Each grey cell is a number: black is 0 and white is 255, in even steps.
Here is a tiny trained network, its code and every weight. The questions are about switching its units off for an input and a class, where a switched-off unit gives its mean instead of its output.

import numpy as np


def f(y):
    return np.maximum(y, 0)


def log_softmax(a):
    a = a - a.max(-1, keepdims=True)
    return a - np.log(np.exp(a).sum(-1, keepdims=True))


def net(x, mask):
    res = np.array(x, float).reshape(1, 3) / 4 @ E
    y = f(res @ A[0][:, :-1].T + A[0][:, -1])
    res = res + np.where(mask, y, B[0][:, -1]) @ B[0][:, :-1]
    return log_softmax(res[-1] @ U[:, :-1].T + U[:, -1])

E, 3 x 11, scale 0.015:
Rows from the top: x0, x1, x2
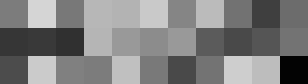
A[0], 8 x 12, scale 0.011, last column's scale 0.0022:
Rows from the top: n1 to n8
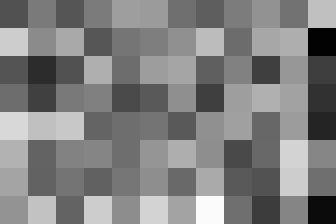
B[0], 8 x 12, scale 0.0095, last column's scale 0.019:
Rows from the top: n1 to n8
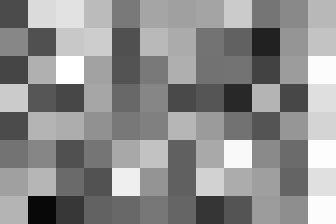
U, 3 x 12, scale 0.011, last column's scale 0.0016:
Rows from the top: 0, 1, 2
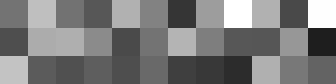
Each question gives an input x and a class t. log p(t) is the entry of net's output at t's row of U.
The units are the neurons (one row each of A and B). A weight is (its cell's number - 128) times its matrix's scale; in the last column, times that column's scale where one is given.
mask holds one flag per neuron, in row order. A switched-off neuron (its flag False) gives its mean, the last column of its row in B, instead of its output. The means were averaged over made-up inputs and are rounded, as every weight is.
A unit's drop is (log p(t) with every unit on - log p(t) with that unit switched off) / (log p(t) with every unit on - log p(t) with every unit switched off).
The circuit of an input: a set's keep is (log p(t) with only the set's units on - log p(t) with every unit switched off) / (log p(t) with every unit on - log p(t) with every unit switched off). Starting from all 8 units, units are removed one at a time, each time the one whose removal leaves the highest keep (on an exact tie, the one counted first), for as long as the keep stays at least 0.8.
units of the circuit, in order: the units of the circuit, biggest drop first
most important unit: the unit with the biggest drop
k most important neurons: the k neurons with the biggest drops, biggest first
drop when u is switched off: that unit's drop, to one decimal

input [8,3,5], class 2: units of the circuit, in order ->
n8
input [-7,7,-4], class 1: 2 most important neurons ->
n3; n8
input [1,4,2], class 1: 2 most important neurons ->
n6; n7
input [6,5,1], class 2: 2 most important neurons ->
n8; n5
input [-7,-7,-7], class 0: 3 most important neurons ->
n6; n7; n3
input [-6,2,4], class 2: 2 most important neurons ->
n6; n4
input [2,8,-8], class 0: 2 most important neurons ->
n6; n7
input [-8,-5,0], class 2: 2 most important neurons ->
n4; n3
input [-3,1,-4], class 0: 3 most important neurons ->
n8; n6; n7
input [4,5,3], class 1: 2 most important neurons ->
n6; n1
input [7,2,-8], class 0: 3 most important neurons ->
n6; n7; n4
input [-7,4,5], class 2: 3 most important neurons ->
n4; n6; n7
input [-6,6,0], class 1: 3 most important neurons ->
n3; n8; n1
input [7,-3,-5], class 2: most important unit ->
n8
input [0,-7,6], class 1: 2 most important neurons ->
n6; n5
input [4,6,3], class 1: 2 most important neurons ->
n6; n1
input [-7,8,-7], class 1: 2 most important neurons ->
n3; n8
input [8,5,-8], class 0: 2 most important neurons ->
n6; n7
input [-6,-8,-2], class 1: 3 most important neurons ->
n5; n2; n8
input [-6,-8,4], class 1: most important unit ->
n5
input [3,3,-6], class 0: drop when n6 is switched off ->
0.4
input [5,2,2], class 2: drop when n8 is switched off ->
0.3
